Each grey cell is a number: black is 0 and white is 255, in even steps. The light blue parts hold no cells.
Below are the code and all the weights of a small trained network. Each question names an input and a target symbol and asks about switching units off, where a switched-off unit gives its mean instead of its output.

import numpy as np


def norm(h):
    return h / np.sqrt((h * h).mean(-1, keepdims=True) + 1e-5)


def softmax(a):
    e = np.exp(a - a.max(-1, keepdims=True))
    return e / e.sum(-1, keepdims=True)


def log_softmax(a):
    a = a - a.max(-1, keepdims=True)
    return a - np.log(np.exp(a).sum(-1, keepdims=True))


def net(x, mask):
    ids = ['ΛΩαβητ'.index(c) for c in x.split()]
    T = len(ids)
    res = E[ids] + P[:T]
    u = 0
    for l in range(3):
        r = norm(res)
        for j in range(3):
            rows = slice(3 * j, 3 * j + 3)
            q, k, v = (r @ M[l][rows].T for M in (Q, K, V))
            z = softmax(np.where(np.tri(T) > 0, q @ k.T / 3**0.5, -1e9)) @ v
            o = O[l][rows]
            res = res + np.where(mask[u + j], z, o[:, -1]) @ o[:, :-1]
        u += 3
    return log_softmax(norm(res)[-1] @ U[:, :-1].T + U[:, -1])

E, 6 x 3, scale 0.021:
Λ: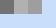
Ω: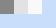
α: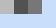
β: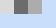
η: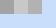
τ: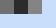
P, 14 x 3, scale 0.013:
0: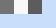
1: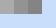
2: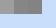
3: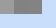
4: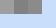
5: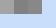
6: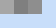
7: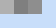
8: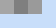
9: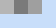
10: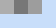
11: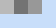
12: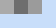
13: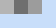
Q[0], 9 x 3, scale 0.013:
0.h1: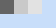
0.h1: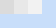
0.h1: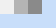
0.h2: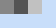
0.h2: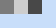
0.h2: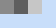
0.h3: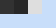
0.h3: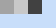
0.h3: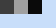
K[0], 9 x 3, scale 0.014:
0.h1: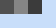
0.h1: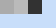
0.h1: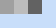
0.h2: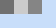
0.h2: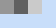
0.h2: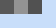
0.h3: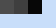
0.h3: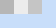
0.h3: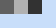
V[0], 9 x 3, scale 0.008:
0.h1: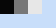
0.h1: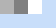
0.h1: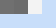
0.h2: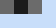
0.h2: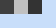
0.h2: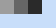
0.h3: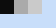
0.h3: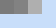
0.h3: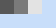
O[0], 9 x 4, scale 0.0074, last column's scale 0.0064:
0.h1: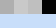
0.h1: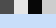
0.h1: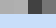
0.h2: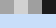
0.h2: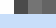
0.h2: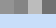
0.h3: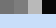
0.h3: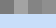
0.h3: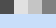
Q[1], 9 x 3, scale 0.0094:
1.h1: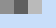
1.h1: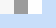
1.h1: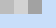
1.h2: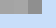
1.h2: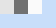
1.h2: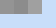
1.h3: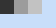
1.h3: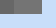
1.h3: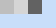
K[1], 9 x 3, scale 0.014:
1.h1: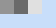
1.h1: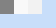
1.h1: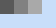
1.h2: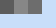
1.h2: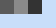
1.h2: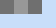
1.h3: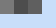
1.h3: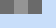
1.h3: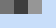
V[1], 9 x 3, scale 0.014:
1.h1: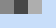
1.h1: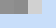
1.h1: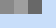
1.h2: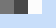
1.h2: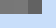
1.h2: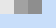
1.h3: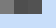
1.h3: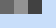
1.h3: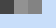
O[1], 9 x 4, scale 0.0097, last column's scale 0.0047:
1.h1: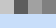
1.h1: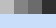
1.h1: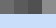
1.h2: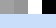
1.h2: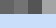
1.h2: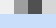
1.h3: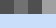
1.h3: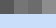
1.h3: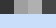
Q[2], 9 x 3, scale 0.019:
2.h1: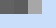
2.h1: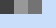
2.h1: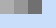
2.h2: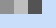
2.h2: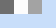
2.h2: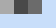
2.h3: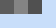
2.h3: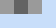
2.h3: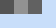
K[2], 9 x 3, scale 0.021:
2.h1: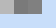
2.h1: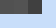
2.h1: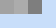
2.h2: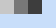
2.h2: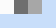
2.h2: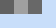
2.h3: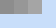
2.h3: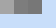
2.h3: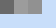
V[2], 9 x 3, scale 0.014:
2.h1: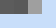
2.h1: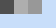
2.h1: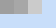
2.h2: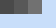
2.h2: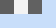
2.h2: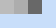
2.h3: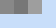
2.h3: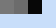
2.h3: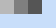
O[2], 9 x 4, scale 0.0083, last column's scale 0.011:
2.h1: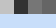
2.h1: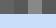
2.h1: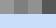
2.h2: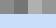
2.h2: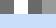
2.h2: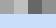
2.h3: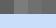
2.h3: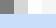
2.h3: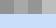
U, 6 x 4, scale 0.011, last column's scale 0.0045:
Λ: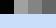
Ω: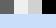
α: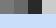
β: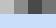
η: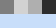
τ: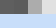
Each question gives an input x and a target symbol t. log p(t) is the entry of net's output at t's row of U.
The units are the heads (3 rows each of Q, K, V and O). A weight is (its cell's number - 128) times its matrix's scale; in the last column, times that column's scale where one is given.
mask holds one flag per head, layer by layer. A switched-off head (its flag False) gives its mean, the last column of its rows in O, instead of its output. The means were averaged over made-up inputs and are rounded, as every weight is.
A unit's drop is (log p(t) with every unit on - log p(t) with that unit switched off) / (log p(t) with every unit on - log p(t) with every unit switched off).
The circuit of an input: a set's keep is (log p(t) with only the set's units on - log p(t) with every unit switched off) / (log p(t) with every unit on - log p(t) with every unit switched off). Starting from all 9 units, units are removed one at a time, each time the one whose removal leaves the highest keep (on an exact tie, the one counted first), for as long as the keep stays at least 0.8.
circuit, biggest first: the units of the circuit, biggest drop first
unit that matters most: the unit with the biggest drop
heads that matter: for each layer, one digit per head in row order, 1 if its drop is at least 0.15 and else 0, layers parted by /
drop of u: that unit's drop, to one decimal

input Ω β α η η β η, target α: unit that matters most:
2.h3
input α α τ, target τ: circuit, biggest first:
0.h1; 2.h2
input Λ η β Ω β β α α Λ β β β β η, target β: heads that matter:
100 / 011 / 010
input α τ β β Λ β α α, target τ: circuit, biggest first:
0.h1; 2.h2; 1.h2
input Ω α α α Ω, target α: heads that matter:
001 / 001 / 001
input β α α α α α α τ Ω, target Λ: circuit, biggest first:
0.h1; 1.h2; 1.h3
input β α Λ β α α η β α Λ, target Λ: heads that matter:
110 / 100 / 000
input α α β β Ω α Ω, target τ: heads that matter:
100 / 010 / 010
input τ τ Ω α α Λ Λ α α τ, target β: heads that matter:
110 / 000 / 000
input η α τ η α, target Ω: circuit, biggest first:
2.h3; 1.h1
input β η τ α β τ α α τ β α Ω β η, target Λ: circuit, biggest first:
0.h2; 0.h1; 1.h3; 1.h1
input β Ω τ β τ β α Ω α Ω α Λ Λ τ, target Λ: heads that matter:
010 / 000 / 000
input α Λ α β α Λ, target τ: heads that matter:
100 / 000 / 010
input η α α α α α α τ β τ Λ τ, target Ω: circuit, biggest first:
2.h3
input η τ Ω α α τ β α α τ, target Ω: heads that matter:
000 / 001 / 000
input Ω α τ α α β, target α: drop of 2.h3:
0.2
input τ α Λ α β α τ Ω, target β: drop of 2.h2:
0.1
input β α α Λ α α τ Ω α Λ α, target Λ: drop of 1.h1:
0.1
